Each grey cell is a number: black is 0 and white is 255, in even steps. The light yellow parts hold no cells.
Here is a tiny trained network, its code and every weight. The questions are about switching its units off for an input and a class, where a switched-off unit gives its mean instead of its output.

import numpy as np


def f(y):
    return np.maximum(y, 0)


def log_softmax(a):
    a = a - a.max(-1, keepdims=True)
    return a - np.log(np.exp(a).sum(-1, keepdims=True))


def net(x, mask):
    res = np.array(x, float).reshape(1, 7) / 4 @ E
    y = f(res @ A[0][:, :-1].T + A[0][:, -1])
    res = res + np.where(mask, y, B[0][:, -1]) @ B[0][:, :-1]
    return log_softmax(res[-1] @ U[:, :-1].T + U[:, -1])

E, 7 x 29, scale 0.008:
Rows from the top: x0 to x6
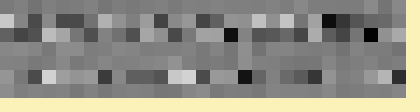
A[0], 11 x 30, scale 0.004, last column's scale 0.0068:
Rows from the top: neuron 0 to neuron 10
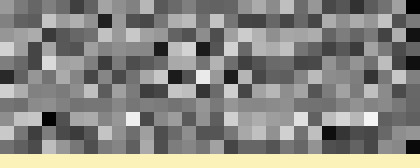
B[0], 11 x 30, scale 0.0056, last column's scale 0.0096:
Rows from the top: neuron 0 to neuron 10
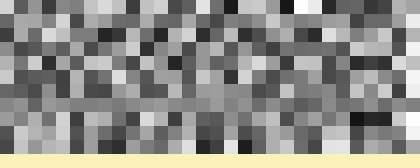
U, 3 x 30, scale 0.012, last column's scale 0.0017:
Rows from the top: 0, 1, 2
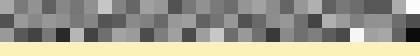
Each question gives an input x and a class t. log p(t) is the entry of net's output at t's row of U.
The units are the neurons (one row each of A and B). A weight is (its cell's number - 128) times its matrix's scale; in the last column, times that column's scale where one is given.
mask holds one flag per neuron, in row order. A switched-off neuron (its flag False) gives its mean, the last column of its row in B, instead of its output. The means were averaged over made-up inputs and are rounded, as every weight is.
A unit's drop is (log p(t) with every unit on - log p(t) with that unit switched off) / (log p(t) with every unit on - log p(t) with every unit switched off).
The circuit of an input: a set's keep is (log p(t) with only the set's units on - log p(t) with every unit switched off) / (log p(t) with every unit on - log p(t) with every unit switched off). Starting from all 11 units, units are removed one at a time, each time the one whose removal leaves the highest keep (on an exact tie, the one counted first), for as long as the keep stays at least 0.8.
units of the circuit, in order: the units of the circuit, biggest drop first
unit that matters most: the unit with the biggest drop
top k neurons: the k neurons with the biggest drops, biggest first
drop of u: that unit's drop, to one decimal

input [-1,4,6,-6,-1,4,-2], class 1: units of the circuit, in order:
[neuron 10]
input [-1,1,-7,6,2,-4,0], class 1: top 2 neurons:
[neuron 2; neuron 4]
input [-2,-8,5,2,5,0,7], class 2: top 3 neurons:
[neuron 5; neuron 8; neuron 9]
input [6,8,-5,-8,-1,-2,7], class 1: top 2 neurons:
[neuron 9; neuron 2]
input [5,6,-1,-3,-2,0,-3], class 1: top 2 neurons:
[neuron 9; neuron 5]
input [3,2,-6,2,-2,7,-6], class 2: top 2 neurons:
[neuron 3; neuron 6]
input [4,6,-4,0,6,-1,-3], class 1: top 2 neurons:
[neuron 9; neuron 5]
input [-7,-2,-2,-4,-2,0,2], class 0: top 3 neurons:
[neuron 2; neuron 9; neuron 10]
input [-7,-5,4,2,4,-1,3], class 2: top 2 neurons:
[neuron 8; neuron 5]
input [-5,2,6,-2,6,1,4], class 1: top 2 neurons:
[neuron 10; neuron 8]
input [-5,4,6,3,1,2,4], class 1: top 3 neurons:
[neuron 10; neuron 9; neuron 8]
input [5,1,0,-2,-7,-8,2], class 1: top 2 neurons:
[neuron 2; neuron 4]
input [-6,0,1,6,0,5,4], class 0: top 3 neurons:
[neuron 4; neuron 2; neuron 9]
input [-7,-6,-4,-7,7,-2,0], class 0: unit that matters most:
neuron 8
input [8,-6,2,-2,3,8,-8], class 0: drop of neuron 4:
0.9
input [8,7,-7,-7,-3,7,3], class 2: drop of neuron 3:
0.5
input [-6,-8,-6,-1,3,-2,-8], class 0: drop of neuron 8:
0.7
